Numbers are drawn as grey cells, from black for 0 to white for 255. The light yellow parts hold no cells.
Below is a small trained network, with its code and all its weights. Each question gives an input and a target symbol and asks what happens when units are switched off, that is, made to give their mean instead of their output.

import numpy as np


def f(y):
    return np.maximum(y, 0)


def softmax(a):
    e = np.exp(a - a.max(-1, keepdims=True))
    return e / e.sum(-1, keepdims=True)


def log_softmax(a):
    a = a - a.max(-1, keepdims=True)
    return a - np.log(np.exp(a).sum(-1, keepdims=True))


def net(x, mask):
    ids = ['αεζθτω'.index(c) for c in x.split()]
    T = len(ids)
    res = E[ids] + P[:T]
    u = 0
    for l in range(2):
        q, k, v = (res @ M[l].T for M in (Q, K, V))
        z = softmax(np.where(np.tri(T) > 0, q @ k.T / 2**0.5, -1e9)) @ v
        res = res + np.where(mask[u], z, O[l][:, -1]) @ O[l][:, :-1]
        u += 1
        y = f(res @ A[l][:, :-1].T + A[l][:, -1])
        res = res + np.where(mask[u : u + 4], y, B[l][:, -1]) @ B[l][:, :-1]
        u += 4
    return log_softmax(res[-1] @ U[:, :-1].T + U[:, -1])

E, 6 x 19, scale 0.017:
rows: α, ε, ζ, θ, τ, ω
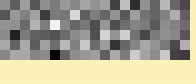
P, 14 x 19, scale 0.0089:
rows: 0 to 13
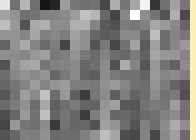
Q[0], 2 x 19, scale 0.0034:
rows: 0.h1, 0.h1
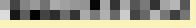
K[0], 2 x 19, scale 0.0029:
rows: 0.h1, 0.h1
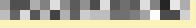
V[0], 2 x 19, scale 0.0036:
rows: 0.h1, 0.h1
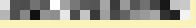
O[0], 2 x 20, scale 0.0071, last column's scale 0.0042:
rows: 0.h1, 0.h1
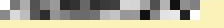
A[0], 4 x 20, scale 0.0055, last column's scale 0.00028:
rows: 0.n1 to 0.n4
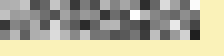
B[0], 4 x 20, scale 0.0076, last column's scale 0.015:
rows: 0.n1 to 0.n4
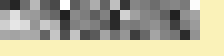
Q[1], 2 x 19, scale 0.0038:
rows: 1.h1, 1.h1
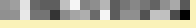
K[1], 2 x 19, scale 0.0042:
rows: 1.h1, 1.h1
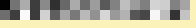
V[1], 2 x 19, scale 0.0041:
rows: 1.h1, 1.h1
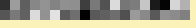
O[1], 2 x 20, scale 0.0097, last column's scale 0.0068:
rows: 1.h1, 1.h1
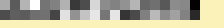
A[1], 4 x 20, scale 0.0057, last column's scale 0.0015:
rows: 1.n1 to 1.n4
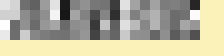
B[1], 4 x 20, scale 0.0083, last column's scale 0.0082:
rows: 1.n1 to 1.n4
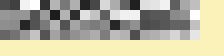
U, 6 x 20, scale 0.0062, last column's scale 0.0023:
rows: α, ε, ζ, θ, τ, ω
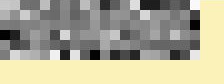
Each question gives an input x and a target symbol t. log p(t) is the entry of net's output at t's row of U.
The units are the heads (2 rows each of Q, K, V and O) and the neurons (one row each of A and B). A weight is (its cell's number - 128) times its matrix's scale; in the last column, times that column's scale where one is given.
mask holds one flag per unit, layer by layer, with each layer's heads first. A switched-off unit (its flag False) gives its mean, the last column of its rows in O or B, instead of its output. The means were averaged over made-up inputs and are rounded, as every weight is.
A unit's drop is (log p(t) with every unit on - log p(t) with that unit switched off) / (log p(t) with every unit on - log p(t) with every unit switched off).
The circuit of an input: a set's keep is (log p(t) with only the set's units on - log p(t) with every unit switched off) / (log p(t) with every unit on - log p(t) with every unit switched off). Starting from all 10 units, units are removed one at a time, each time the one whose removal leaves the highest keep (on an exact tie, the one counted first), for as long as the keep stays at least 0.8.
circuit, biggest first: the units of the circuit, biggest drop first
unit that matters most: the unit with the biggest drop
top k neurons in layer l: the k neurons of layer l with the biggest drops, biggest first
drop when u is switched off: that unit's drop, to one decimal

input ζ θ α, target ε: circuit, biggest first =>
(1.n2, 1.n1, 0.h1)
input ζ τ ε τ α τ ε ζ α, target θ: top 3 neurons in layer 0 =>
(0.n1, 0.n2, 0.n4)
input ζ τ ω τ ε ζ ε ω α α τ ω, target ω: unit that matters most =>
0.n1
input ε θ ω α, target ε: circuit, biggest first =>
(1.n2, 1.n1, 0.n1, 0.h1)
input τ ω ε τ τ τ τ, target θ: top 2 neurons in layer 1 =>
(1.n3, 1.n2)
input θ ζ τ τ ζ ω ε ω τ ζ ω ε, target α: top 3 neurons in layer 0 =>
(0.n1, 0.n3, 0.n2)
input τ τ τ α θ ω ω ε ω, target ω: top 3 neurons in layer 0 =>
(0.n1, 0.n3, 0.n2)
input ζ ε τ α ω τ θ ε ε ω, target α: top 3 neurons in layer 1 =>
(1.n1, 1.n4, 1.n2)
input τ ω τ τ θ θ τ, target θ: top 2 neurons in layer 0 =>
(0.n1, 0.n3)
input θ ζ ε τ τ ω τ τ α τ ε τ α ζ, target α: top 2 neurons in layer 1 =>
(1.n1, 1.n4)
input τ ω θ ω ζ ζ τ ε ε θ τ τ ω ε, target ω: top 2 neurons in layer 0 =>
(0.n1, 0.n2)
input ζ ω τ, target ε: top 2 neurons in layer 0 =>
(0.n2, 0.n4)
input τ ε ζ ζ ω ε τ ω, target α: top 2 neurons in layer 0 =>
(0.n1, 0.n2)
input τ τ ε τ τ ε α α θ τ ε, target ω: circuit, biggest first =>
(0.n1)
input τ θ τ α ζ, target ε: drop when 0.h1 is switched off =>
-0.1
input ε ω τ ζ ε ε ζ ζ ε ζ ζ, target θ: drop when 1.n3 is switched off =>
0.1
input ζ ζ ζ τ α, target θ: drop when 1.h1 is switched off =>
-0.1
